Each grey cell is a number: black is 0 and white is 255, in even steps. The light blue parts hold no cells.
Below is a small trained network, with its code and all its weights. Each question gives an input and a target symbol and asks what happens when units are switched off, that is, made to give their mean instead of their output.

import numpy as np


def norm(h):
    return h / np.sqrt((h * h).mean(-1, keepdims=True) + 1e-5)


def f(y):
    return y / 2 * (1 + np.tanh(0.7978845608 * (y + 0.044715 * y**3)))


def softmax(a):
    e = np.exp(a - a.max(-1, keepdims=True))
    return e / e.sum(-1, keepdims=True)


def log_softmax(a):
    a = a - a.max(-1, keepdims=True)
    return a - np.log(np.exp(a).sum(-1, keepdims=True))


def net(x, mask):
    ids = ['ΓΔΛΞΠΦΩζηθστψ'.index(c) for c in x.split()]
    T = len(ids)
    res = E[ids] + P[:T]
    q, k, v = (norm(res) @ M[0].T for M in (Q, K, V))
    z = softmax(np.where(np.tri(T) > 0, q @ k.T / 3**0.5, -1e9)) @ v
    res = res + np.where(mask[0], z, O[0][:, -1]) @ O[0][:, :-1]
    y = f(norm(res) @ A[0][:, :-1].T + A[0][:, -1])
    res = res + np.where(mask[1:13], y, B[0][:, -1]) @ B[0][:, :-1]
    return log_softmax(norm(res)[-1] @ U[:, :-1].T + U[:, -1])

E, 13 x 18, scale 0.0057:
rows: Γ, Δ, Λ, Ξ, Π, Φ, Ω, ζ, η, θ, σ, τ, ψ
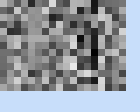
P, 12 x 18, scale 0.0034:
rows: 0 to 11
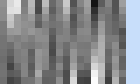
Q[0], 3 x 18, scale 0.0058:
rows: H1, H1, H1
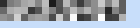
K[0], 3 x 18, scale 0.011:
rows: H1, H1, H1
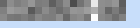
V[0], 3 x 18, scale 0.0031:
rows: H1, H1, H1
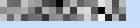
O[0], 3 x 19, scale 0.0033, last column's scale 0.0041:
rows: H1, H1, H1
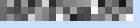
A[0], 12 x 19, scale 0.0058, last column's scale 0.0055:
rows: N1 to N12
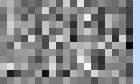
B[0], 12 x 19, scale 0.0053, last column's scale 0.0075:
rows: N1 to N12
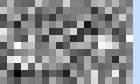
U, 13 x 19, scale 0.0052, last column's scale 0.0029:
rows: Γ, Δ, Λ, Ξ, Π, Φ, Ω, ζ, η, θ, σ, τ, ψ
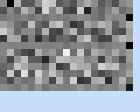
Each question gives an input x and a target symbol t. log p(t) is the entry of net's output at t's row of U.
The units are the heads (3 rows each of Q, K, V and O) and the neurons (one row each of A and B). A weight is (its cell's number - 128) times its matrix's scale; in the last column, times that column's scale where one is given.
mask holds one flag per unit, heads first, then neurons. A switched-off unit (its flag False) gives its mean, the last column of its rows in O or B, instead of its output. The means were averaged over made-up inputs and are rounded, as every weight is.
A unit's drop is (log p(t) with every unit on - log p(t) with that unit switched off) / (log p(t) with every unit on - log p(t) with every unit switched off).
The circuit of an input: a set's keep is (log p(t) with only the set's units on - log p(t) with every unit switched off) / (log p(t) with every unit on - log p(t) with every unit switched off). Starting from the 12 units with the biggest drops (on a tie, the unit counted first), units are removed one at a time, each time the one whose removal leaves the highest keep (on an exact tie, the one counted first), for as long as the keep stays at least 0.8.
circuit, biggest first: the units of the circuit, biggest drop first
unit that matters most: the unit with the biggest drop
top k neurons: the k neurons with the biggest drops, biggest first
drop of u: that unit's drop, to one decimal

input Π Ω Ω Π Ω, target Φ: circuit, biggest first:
(H1 N6 N3)
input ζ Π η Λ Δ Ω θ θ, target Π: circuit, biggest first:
(H1 N2)
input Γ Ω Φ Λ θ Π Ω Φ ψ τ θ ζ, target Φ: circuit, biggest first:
(H1 N3)
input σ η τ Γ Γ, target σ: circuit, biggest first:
(N10)
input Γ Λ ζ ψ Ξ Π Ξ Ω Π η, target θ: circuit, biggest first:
(H1 N7)
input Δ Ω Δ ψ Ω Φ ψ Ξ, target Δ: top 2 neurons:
(N6 N4)
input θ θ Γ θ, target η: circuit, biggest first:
(N6 H1 N12 N5)
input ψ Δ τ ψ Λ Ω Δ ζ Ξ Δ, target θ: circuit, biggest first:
(H1 N7)
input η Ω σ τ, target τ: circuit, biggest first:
(H1 N6)
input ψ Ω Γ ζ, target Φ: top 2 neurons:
(N6 N3)
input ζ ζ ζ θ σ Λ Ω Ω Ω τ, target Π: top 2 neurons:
(N2 N6)
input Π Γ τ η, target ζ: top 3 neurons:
(N6 N12 N1)
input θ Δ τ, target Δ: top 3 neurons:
(N6 N12 N5)
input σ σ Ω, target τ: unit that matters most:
H1
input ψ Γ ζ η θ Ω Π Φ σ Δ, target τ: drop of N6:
0.4
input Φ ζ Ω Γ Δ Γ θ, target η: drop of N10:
0.0
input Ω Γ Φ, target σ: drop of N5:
0.1
